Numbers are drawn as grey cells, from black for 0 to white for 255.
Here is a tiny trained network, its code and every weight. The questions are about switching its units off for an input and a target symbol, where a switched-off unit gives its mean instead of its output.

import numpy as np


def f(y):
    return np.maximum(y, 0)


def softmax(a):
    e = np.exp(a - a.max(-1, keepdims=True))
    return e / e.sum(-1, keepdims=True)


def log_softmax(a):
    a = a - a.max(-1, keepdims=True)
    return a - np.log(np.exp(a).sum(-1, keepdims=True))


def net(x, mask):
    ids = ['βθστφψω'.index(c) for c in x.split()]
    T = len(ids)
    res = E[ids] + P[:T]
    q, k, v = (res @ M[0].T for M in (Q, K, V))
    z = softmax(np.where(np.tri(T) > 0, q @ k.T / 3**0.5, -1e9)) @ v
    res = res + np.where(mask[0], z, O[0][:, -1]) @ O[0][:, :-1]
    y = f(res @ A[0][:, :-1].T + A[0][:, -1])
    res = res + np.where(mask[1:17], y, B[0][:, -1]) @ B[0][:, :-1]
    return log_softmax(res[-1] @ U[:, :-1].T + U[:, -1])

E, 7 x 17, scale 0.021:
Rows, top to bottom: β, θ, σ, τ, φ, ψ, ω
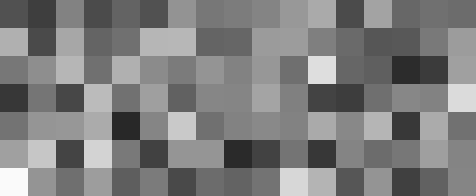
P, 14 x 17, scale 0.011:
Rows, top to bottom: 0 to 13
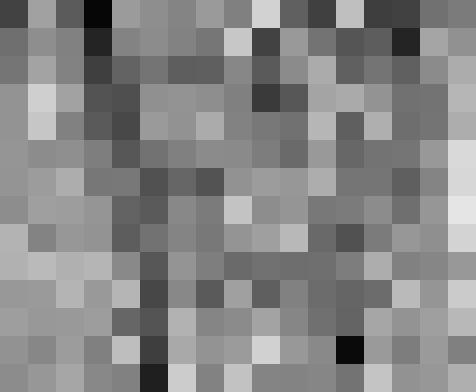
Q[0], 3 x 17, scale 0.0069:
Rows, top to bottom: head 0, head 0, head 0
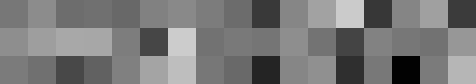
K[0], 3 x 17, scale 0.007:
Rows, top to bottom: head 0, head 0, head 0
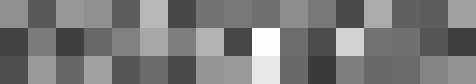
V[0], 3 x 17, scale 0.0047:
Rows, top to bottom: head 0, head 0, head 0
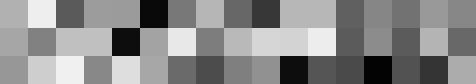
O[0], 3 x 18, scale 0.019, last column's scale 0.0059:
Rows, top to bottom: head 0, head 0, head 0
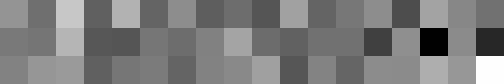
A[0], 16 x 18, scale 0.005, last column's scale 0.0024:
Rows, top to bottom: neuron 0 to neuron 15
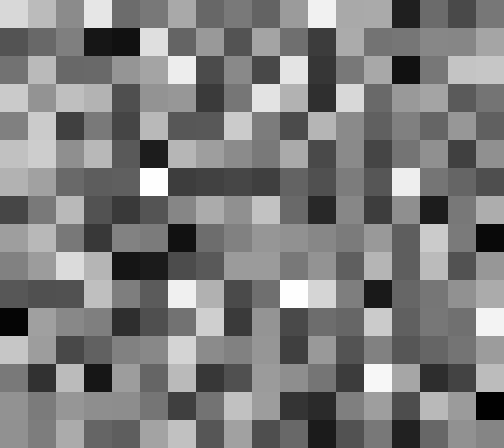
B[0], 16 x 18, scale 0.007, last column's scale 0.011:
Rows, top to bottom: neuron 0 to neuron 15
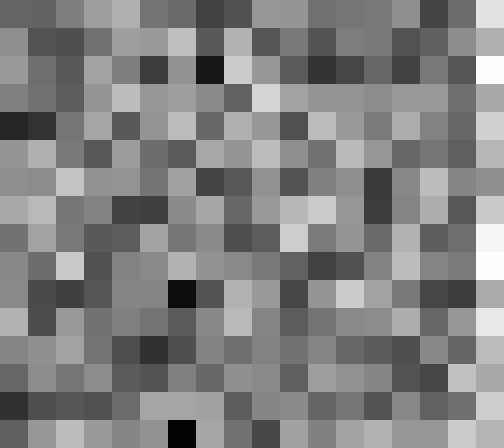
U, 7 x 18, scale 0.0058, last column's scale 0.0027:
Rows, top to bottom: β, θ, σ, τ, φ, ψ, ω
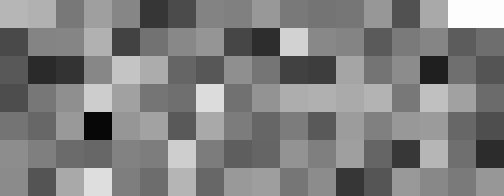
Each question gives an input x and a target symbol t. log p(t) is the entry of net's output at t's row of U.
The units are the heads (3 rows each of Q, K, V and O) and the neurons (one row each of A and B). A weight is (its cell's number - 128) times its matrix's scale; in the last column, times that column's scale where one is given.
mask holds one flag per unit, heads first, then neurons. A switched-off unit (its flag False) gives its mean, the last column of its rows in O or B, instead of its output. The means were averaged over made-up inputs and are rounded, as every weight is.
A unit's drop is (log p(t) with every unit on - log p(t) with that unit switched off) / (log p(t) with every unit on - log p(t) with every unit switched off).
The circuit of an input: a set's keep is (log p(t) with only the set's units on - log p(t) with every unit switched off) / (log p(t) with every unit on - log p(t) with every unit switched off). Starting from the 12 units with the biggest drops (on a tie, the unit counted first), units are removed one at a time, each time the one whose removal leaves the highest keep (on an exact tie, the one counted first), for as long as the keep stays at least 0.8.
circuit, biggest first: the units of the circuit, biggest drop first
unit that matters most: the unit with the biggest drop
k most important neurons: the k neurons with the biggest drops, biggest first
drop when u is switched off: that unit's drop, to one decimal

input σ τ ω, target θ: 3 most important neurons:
[neuron 8; neuron 2; neuron 11]
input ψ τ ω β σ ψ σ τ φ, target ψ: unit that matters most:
head 0
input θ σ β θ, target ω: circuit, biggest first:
[head 0; neuron 4; neuron 7]
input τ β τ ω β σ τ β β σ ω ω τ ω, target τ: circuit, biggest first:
[head 0; neuron 2]
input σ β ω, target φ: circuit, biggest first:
[head 0; neuron 8; neuron 9]
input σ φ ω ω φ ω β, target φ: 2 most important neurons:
[neuron 2; neuron 9]
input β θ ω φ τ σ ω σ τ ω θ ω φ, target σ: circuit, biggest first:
[head 0; neuron 10]
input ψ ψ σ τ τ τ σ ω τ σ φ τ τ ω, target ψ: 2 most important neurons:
[neuron 8; neuron 11]
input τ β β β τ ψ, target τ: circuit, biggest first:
[head 0; neuron 2]
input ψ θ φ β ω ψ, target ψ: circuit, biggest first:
[head 0; neuron 14]
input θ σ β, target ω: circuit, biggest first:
[head 0; neuron 7; neuron 4]
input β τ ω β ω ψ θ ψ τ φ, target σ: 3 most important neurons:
[neuron 10; neuron 0; neuron 7]
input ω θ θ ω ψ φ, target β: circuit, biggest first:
[head 0; neuron 15; neuron 4; neuron 8]
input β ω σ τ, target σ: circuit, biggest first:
[head 0]
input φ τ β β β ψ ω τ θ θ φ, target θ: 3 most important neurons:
[neuron 7; neuron 2; neuron 15]
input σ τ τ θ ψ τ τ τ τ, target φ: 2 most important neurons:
[neuron 14; neuron 2]
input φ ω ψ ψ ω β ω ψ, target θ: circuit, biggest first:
[head 0; neuron 7]
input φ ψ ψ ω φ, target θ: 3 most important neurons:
[neuron 7; neuron 15; neuron 2]
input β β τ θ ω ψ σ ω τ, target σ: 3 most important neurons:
[neuron 10; neuron 7; neuron 12]
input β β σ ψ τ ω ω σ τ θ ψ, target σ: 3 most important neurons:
[neuron 10; neuron 7; neuron 15]
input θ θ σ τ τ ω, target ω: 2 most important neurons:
[neuron 4; neuron 15]
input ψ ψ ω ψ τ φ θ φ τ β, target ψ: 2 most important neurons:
[neuron 8; neuron 15]
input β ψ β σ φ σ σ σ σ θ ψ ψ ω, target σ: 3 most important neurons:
[neuron 10; neuron 0; neuron 7]
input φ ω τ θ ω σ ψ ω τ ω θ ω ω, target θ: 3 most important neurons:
[neuron 7; neuron 2; neuron 11]
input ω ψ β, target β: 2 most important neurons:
[neuron 13; neuron 15]
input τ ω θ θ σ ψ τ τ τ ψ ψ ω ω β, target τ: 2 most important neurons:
[neuron 2; neuron 1]
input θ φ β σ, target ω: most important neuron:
[neuron 4]
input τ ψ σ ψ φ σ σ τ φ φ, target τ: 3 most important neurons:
[neuron 2; neuron 3; neuron 1]
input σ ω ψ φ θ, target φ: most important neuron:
[neuron 2]
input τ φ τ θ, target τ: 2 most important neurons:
[neuron 2; neuron 9]
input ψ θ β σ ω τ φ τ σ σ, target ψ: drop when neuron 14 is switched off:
0.1
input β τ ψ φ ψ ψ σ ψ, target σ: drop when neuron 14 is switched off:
-0.1
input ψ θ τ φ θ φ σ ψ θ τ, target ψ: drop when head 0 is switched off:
1.0
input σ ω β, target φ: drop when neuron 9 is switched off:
0.1
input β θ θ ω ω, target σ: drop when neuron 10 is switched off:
0.2
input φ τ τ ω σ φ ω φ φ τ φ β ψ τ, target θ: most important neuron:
[neuron 7]
